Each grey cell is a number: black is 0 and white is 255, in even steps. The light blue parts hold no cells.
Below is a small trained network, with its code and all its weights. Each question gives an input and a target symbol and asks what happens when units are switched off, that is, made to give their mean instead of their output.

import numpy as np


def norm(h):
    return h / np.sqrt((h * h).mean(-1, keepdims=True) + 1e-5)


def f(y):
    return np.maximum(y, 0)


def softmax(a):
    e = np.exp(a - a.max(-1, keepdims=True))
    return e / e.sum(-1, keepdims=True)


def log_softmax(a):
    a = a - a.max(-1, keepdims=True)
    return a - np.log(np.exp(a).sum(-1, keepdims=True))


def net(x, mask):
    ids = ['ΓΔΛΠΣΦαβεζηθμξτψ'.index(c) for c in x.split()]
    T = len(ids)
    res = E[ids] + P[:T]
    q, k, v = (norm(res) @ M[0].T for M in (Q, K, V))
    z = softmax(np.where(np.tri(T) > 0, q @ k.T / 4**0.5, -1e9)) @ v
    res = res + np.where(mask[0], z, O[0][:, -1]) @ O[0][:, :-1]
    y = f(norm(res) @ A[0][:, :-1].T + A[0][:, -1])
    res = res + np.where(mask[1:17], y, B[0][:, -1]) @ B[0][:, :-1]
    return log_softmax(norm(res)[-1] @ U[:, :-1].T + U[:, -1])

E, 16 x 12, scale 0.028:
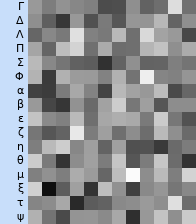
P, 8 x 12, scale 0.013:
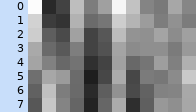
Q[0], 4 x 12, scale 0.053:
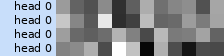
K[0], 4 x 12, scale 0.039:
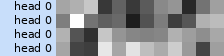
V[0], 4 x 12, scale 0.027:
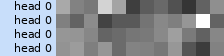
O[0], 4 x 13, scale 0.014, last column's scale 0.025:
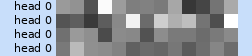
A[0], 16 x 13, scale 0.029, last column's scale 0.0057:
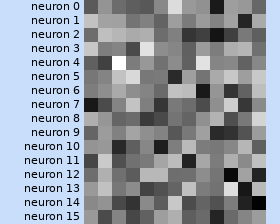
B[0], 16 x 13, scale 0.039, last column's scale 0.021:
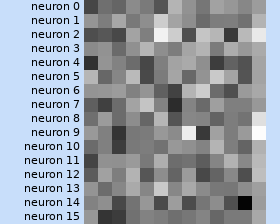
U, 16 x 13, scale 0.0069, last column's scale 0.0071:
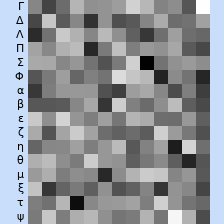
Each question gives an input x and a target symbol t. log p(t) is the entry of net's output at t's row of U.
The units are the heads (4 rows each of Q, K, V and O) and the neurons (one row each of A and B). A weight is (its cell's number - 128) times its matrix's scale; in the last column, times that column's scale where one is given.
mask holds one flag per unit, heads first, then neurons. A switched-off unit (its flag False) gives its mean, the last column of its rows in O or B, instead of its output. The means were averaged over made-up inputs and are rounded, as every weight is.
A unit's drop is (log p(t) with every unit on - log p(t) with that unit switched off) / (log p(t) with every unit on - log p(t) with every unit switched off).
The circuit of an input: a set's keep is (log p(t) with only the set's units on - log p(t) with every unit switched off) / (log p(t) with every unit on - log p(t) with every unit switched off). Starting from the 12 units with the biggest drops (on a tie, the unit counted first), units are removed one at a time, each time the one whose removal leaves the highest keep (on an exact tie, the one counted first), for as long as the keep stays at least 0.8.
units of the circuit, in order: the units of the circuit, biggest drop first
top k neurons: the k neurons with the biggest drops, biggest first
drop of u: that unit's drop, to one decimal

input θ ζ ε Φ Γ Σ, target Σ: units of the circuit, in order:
[head 0; neuron 9; neuron 2]
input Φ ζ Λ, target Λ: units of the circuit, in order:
[head 0; neuron 11; neuron 9]
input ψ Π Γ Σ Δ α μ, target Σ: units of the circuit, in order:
[head 0; neuron 2; neuron 9; neuron 12]
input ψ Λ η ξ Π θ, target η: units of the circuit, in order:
[head 0; neuron 2]
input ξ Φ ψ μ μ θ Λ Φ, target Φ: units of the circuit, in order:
[neuron 4; head 0]
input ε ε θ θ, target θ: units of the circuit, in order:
[neuron 14; head 0; neuron 1]
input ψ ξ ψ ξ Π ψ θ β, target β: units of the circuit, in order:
[head 0; neuron 0; neuron 14]
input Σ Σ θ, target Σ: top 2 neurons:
[neuron 2; neuron 9]
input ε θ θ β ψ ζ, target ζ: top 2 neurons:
[neuron 7; neuron 5]
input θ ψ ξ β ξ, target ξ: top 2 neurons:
[neuron 15; neuron 2]
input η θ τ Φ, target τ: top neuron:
[neuron 2]
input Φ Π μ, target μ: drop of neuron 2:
0.1
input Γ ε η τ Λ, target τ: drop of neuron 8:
0.1
